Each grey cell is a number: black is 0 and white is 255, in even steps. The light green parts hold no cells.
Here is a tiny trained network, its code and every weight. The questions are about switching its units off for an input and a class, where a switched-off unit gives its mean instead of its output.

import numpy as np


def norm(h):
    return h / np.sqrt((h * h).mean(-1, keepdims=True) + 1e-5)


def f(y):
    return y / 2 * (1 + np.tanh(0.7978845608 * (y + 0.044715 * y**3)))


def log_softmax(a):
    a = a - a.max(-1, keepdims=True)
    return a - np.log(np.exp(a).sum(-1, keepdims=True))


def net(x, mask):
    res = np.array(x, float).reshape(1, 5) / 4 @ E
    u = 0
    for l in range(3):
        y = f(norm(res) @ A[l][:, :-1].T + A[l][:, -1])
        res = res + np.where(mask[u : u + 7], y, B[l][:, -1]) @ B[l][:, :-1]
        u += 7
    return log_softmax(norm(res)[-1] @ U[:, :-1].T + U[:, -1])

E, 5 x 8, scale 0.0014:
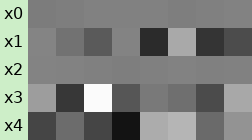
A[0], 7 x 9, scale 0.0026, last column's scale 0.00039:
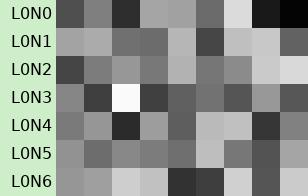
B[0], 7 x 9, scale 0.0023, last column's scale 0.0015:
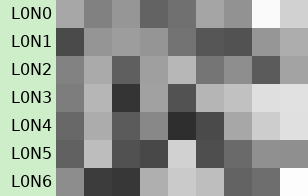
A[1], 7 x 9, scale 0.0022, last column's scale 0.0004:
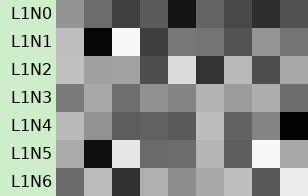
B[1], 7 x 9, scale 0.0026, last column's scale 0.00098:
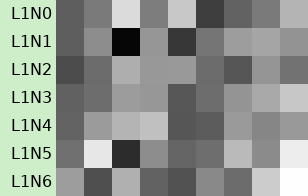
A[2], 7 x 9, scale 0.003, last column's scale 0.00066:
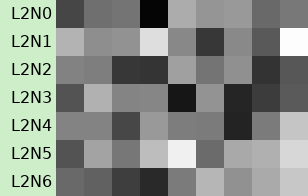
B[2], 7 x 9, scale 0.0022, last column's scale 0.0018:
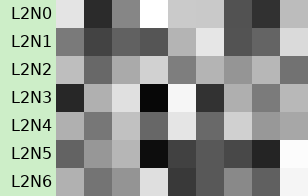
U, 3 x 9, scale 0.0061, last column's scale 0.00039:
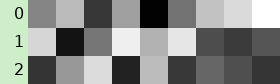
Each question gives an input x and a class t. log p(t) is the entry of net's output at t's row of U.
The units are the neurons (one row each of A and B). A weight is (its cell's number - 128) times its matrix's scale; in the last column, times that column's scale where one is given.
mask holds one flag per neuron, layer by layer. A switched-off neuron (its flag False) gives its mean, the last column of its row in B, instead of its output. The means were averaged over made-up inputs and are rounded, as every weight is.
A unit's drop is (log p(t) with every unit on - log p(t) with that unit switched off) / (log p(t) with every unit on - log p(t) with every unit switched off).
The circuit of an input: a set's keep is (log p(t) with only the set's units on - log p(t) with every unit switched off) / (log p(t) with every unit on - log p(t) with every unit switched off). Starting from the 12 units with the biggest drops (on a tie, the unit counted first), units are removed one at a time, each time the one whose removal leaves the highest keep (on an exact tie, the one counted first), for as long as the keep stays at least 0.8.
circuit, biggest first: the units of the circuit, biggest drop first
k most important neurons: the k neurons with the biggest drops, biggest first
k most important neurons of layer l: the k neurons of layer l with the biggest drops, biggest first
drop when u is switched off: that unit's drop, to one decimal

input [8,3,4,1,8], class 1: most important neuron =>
[L2N0]
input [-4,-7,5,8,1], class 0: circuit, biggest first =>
[L1N1; L1N5]
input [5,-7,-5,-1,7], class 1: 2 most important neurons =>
[L2N0; L2N3]
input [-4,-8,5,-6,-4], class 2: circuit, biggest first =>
[L0N3; L2N5]
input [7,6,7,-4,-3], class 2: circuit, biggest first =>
[L2N3; L1N0]
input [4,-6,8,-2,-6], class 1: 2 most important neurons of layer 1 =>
[L1N0; L1N5]
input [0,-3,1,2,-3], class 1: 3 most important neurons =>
[L0N0; L2N3; L0N6]
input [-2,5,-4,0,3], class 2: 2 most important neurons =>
[L2N3; L0N6]
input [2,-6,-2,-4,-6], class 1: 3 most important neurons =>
[L0N6; L2N3; L2N1]
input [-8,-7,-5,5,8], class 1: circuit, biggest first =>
[L2N0; L2N3]
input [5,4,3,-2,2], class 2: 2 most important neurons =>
[L0N3; L2N3]
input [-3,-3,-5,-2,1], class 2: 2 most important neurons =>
[L0N3; L2N5]
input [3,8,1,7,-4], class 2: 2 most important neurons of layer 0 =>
[L0N0; L0N4]
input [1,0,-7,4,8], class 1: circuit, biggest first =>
[L2N0]
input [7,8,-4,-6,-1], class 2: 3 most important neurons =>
[L2N3; L0N3; L1N0]
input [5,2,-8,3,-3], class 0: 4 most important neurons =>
[L0N3; L2N0; L1N5; L0N2]
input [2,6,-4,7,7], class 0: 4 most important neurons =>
[L0N3; L1N1; L1N5; L0N6]
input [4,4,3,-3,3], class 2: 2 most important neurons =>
[L0N3; L2N3]
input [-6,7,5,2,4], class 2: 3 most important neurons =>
[L2N3; L0N6; L1N4]
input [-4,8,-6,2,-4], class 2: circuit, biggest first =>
[L2N3]
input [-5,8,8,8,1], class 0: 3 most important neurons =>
[L0N3; L1N1; L1N5]
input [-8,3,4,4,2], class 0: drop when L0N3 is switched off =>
0.2
